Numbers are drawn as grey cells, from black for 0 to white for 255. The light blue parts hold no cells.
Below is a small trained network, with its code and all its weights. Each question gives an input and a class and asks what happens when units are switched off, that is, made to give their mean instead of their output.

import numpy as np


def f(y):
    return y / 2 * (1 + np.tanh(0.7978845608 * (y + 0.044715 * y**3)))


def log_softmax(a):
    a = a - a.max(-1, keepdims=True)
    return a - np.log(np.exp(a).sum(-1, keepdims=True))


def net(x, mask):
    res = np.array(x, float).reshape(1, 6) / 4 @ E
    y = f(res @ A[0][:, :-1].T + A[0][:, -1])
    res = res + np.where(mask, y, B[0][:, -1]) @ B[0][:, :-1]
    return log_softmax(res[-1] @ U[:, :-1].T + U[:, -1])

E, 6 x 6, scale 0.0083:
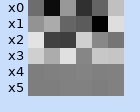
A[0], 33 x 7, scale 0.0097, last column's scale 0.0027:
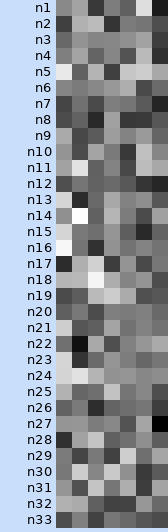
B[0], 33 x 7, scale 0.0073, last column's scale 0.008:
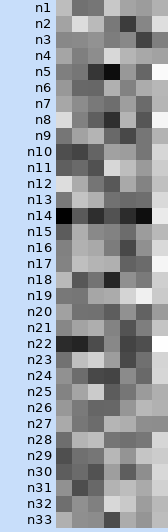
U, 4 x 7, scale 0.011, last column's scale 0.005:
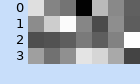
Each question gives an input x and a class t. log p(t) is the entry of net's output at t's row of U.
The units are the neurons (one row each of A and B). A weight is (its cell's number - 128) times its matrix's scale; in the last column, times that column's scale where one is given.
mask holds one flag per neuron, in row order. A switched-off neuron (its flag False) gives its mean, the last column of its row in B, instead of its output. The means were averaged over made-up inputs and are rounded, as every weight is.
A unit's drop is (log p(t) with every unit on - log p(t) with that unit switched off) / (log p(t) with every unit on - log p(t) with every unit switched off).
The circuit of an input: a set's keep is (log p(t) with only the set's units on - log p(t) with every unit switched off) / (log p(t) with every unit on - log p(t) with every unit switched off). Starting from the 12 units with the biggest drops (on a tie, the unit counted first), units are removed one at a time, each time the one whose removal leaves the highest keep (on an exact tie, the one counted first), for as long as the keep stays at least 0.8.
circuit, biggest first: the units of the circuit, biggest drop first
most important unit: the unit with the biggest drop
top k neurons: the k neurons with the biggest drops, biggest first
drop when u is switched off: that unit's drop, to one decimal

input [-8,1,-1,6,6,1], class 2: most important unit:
n14
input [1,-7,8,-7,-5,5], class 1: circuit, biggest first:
[n23; n13]
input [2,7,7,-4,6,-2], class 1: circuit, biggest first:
[n16; n23]
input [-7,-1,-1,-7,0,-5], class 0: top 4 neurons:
[n8; n12; n33; n22]
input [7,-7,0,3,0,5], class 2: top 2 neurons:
[n22; n5]
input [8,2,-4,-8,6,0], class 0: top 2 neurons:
[n8; n12]
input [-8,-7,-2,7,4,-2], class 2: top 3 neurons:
[n14; n30; n8]
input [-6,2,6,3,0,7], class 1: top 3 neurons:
[n16; n22; n25]
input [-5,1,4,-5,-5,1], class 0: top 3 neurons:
[n8; n22; n33]
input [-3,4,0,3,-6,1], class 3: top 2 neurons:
[n11; n22]
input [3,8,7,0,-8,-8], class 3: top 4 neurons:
[n11; n1; n32; n10]
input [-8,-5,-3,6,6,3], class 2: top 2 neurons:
[n14; n30]
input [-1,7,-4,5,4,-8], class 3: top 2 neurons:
[n11; n32]
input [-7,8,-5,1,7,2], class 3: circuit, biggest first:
[n11]
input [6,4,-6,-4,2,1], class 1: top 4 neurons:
[n2; n28; n14; n5]
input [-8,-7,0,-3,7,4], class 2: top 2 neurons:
[n14; n30]
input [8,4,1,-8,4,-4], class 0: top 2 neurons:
[n8; n12]
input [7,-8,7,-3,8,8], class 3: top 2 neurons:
[n31; n19]
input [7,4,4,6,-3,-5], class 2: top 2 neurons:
[n22; n10]
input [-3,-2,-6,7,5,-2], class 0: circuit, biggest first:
[n18]
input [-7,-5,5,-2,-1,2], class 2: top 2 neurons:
[n14; n30]
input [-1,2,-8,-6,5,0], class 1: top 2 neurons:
[n17; n2]
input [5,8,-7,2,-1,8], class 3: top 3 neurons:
[n11; n32; n10]
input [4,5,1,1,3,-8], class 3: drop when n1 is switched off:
0.2
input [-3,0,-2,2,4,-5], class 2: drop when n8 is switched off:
0.3
